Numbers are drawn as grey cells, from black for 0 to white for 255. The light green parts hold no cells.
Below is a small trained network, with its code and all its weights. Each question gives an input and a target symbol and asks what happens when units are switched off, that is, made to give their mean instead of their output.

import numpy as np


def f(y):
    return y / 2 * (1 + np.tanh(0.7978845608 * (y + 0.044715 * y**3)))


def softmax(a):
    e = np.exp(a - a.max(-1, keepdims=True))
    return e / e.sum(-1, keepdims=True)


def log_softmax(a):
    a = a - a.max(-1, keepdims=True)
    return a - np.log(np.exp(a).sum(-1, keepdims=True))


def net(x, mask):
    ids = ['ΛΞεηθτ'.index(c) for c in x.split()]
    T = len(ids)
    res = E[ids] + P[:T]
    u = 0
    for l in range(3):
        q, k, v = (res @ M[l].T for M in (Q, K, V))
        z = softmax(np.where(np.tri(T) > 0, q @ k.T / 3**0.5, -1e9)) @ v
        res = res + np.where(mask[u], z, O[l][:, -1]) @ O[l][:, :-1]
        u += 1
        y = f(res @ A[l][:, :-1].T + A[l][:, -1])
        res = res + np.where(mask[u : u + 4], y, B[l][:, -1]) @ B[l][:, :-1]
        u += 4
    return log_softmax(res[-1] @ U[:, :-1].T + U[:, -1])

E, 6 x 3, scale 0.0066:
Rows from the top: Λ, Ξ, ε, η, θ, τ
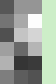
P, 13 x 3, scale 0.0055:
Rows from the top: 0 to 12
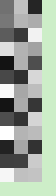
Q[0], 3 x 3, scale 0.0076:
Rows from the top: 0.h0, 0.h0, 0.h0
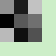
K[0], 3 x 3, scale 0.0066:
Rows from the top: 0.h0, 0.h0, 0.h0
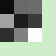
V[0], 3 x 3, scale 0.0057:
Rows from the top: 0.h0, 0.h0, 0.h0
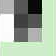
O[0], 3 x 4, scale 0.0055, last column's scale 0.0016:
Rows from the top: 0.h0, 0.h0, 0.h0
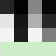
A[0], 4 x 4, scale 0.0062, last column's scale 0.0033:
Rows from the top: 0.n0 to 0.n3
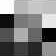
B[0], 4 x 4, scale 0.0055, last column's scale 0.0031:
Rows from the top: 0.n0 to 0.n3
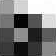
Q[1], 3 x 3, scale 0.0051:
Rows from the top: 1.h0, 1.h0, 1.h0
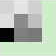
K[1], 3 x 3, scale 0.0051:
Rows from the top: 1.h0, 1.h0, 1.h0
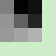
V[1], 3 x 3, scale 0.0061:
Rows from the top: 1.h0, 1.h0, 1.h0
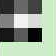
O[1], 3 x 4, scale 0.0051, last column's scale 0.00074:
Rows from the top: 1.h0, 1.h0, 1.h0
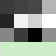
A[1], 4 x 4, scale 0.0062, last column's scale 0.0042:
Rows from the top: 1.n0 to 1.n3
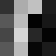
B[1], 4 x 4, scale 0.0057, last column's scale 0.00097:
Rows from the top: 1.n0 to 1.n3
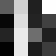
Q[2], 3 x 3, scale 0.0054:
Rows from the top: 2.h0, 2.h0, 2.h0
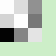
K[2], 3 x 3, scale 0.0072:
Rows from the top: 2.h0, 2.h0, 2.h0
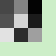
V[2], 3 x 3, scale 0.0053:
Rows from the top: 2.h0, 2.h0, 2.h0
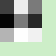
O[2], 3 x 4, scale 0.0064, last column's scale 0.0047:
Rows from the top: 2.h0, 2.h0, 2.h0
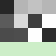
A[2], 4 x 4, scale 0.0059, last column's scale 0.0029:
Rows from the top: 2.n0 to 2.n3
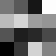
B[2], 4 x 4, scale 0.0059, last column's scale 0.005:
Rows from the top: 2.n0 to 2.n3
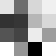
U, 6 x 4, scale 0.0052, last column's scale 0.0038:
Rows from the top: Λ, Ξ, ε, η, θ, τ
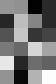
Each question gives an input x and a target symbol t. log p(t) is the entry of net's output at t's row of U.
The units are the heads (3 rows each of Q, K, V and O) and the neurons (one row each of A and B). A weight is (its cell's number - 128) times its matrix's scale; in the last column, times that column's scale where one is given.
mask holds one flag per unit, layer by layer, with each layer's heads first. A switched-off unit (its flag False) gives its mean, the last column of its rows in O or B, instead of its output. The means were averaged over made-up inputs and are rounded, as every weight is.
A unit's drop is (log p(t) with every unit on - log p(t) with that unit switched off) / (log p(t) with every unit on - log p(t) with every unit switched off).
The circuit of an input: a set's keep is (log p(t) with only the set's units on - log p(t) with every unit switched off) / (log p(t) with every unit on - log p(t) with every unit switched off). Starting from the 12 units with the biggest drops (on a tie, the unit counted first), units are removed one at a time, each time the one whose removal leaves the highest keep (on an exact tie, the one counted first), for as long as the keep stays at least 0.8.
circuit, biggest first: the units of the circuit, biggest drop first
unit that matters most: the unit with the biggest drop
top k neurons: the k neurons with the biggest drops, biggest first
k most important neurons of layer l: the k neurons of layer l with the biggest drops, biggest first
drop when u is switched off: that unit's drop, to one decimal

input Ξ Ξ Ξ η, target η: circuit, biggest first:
(2.h0 1.h0)
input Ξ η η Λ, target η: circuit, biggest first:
(2.h0 1.h0)
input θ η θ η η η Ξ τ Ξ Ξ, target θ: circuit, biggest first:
(1.h0 0.h0 2.h0 0.n0)
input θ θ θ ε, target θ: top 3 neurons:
(2.n0 0.n3 0.n0)
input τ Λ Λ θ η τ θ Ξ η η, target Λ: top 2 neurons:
(0.n3 0.n0)
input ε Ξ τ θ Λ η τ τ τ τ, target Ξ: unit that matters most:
2.h0
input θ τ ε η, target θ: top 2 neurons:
(2.n0 0.n3)
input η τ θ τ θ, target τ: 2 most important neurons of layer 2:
(2.n2 2.n3)
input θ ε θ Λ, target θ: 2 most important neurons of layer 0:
(0.n3 0.n0)
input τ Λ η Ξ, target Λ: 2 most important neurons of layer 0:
(0.n3 0.n0)
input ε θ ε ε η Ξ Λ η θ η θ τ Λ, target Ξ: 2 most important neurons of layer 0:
(0.n2 0.n0)
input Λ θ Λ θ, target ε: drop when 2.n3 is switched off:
0.1
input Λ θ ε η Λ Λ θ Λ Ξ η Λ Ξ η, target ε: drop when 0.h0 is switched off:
1.1
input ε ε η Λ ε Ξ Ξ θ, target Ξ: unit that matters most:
1.h0
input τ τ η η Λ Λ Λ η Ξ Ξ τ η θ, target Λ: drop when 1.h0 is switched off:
0.9
